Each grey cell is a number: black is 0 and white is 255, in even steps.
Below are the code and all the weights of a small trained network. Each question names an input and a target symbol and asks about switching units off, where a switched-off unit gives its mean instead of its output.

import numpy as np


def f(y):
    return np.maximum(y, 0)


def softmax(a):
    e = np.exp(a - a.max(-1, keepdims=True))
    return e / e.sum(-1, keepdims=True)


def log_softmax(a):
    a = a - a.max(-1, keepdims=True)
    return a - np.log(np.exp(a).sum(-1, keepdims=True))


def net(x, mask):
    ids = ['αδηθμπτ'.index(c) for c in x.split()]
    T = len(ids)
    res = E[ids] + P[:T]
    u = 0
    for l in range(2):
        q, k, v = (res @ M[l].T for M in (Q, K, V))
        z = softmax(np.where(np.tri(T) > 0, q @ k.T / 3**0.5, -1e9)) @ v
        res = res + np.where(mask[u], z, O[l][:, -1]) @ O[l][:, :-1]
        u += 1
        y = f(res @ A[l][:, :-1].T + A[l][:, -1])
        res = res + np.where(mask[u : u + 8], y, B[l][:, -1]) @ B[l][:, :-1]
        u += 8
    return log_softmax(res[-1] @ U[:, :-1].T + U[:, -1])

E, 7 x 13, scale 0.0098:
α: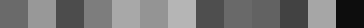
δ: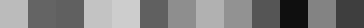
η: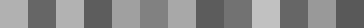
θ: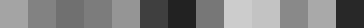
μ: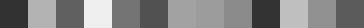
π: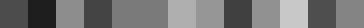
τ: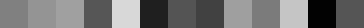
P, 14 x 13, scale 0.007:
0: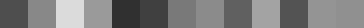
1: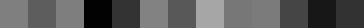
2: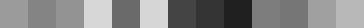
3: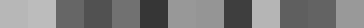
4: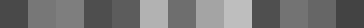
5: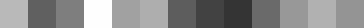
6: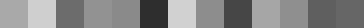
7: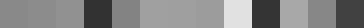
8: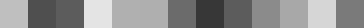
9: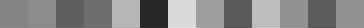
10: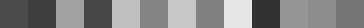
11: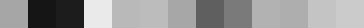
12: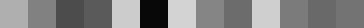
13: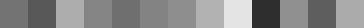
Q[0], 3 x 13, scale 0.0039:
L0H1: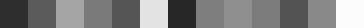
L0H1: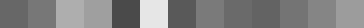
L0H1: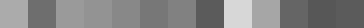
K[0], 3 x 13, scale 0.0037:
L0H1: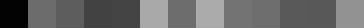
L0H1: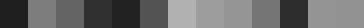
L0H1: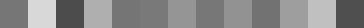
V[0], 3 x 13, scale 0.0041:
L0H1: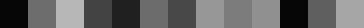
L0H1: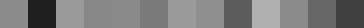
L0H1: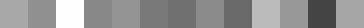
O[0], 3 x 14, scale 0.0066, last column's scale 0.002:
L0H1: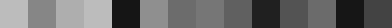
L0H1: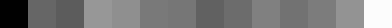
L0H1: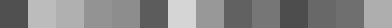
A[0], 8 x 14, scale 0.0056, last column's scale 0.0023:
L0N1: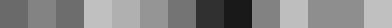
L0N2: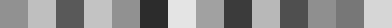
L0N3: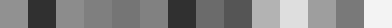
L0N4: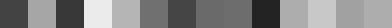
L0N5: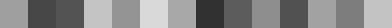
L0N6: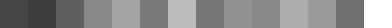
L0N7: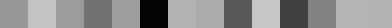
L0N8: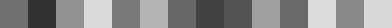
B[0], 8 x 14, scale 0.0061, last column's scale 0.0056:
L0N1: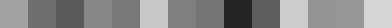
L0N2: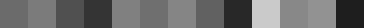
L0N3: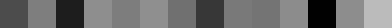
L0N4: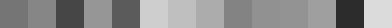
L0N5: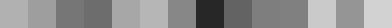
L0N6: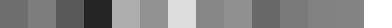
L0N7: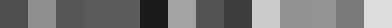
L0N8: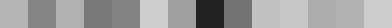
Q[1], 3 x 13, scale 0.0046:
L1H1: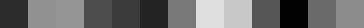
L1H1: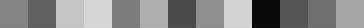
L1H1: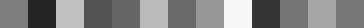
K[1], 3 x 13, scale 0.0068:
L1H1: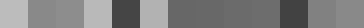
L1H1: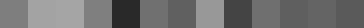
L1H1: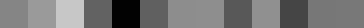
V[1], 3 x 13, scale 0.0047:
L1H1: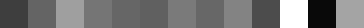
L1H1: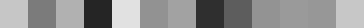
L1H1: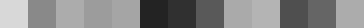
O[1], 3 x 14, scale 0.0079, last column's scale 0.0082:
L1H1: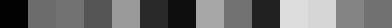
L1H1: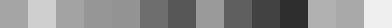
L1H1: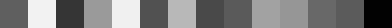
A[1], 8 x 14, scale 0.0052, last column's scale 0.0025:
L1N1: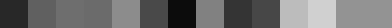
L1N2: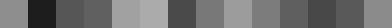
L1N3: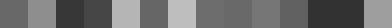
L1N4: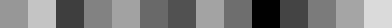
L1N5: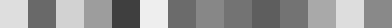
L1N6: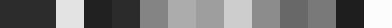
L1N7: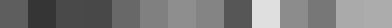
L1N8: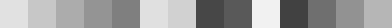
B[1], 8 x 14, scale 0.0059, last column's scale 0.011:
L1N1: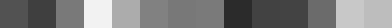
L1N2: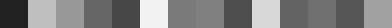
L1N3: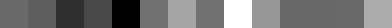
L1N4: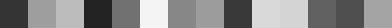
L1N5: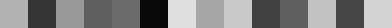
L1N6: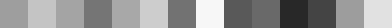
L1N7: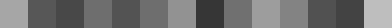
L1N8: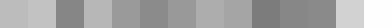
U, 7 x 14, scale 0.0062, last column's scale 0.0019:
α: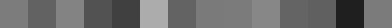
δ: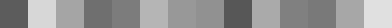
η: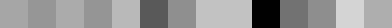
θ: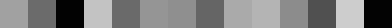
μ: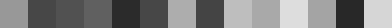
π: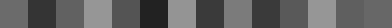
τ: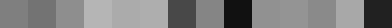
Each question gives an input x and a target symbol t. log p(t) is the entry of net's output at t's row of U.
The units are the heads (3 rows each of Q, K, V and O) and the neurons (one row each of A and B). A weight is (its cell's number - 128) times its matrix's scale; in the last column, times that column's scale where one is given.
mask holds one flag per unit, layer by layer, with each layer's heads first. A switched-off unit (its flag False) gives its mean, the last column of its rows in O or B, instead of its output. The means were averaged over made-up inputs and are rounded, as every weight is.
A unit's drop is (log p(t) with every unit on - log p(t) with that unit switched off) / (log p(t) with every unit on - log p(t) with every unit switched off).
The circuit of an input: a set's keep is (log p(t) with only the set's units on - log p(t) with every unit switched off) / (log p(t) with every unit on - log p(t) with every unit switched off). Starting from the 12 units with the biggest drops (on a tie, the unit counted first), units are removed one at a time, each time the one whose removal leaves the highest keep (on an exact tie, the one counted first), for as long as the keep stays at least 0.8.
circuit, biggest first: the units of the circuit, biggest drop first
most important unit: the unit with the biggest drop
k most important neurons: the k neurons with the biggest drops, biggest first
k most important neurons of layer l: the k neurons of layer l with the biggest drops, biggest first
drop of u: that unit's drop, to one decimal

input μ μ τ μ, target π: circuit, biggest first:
(L1N1 L1H1 L1N6 L1N8)
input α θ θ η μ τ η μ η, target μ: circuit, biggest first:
(L1N5 L0N8 L1N6)
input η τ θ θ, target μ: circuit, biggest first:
(L1H1 L1N6 L1N1)
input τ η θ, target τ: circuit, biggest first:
(L1H1 L1N5 L1N1)
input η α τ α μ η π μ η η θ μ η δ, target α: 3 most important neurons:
(L1N8 L0N8 L1N4)
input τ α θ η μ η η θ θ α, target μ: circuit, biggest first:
(L1N3 L1N6 L1H1)
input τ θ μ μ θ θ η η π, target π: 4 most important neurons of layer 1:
(L1N5 L1N6 L1N8 L1N1)
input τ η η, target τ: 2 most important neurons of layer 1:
(L1N1 L1N3)
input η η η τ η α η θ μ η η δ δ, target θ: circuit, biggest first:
(L1H1 L1N8 L0N7 L1N3)
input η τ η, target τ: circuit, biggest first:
(L1H1 L1N1 L0N1)
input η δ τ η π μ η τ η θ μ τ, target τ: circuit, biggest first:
(L1H1 L1N1 L1N5)
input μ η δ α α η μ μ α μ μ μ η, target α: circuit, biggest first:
(L1H1 L1N6 L0N4 L1N7)
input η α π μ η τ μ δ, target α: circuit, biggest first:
(L1N8 L1N4)
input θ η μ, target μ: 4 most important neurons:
(L0N4 L1N6 L1N5 L1N1)
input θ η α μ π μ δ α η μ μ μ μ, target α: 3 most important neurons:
(L0N4 L1N6 L0N2)
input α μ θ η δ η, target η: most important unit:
L1N8
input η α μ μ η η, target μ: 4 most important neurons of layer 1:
(L1N5 L1N6 L1N1 L1N7)
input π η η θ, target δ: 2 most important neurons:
(L0N8 L0N5)
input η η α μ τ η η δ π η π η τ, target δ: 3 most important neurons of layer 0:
(L0N5 L0N8 L0N4)
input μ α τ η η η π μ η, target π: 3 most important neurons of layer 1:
(L1N5 L1N1 L1N6)
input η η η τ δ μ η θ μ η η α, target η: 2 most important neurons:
(L1N8 L1N5)
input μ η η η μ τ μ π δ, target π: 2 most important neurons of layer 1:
(L1N5 L1N1)
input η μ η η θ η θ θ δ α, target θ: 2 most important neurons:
(L1N8 L1N3)
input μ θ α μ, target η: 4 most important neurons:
(L0N5 L0N8 L1N8 L1N5)
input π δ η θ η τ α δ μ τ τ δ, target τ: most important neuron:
(L1N1)
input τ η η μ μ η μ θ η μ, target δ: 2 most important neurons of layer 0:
(L0N8 L0N5)
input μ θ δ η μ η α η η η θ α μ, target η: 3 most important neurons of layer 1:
(L1N8 L1N5 L1N2)
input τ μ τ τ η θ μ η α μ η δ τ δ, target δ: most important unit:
L1N5
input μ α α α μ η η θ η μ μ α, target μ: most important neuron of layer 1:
(L1N5)
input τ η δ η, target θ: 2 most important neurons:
(L1N8 L0N7)
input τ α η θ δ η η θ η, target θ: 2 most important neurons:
(L1N8 L0N3)
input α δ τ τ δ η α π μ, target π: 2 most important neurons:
(L1N1 L0N6)
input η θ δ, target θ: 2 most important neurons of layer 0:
(L0N1 L0N6)
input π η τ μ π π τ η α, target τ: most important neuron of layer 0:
(L0N7)
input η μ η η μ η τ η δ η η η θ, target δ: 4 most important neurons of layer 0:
(L0N8 L0N5 L0N4 L0N6)
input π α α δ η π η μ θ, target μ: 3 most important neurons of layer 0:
(L0N8 L0N4 L0N6)
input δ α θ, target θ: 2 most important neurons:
(L1N8 L0N3)
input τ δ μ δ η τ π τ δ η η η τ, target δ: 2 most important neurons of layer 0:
(L0N8 L0N5)
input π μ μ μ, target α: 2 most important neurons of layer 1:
(L1N6 L1N8)
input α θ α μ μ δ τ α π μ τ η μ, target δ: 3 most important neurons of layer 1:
(L1N4 L1N5 L1N7)
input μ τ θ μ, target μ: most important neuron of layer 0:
(L0N2)
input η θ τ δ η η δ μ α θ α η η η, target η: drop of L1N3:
0.0
